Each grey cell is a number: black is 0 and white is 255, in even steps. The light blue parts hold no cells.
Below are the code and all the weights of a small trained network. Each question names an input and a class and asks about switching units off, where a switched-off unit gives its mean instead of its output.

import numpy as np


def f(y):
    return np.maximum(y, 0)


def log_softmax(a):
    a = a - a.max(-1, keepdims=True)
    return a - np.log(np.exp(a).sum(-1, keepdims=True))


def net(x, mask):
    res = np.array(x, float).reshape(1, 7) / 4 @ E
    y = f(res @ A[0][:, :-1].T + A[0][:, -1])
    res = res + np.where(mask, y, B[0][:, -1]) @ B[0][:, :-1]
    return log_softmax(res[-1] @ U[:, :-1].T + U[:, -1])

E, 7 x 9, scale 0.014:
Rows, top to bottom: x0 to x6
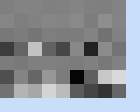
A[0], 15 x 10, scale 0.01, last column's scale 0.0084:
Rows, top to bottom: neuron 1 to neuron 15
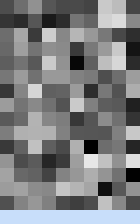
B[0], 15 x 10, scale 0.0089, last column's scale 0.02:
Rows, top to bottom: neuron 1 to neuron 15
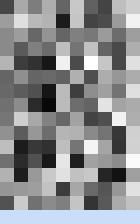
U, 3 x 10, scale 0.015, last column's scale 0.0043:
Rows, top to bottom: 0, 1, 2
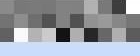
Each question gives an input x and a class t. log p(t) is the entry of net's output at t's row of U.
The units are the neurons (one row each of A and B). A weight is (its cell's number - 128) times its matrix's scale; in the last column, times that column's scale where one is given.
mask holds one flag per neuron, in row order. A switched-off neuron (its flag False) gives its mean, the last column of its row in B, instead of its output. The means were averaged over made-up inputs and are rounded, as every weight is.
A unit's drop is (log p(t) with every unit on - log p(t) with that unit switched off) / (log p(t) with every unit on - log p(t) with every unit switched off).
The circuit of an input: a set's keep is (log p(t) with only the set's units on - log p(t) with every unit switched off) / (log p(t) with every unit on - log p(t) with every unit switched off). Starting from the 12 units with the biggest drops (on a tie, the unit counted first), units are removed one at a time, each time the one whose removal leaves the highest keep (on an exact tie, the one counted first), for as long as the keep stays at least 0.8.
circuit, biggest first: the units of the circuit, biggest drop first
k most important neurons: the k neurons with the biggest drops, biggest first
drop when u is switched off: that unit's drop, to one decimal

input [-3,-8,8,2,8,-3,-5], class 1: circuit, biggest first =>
neuron 12
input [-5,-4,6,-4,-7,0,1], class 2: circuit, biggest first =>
neuron 5; neuron 11
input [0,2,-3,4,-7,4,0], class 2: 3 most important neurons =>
neuron 12; neuron 2; neuron 1
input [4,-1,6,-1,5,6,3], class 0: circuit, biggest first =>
neuron 12; neuron 4
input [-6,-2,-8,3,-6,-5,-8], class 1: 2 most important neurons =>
neuron 12; neuron 8
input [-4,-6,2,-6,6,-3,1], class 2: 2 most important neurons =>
neuron 5; neuron 11
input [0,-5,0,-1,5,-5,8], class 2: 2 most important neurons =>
neuron 14; neuron 5
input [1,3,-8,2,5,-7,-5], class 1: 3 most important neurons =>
neuron 8; neuron 12; neuron 10
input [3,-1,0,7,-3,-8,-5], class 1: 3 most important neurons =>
neuron 8; neuron 7; neuron 12
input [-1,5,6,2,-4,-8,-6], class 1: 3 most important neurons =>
neuron 8; neuron 12; neuron 10
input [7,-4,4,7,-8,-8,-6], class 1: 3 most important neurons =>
neuron 8; neuron 12; neuron 7
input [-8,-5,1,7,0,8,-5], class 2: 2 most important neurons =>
neuron 2; neuron 1
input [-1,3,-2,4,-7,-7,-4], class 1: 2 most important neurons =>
neuron 8; neuron 12
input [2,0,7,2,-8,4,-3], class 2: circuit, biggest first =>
neuron 2
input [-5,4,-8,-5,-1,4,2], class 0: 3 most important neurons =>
neuron 12; neuron 7; neuron 8
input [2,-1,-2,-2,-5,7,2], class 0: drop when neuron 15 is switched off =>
-0.1
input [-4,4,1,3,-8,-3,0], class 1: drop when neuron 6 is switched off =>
-0.1
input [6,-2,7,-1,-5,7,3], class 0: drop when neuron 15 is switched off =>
-0.1
